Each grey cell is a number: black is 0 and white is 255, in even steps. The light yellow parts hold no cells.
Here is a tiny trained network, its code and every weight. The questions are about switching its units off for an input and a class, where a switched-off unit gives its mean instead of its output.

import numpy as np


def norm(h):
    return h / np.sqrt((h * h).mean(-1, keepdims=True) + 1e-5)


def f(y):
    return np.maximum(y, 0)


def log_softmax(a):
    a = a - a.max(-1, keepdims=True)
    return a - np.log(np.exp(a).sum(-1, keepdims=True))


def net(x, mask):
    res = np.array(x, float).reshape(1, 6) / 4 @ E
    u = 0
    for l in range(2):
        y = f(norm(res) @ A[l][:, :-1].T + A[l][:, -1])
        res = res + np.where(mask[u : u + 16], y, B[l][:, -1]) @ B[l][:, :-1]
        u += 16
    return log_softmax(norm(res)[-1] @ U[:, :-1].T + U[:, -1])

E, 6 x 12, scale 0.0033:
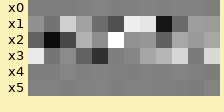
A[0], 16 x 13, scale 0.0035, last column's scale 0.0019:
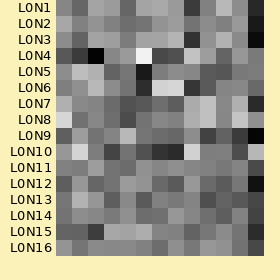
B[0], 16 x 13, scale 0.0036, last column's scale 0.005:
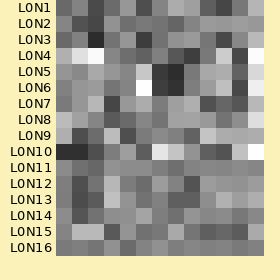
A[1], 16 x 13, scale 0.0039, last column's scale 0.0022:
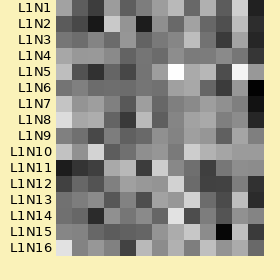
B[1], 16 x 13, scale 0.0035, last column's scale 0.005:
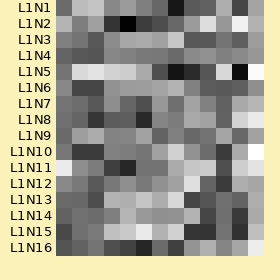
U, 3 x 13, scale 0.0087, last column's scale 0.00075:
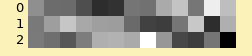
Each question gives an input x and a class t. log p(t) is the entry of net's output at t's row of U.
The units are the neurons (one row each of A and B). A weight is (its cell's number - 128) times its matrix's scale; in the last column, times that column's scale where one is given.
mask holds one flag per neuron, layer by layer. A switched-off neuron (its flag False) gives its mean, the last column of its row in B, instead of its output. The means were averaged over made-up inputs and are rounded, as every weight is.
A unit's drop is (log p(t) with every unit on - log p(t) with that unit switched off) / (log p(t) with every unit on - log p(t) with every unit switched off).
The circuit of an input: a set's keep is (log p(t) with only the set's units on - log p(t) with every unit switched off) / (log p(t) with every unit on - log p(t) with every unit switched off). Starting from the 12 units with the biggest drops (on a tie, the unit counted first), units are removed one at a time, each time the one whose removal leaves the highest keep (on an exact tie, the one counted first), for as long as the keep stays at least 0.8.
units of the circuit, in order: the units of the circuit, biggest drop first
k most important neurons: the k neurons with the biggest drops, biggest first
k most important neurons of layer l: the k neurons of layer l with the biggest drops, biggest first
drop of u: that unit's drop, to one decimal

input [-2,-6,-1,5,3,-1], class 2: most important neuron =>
(L0N10)
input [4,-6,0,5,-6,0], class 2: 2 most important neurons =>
(L0N10 L0N6)
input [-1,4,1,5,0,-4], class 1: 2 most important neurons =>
(L1N5 L0N4)
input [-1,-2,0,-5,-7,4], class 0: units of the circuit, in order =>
(L0N6 L1N11)
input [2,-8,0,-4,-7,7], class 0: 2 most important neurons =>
(L0N10 L0N6)
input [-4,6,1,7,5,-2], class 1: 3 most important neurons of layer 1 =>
(L1N5 L1N1 L1N11)
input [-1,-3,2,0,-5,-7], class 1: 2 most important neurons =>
(L0N4 L0N8)
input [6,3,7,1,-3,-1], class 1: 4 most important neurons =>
(L1N5 L1N1 L0N10 L1N10)
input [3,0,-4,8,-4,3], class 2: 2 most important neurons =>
(L1N15 L0N4)
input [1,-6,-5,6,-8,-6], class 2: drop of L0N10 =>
0.1
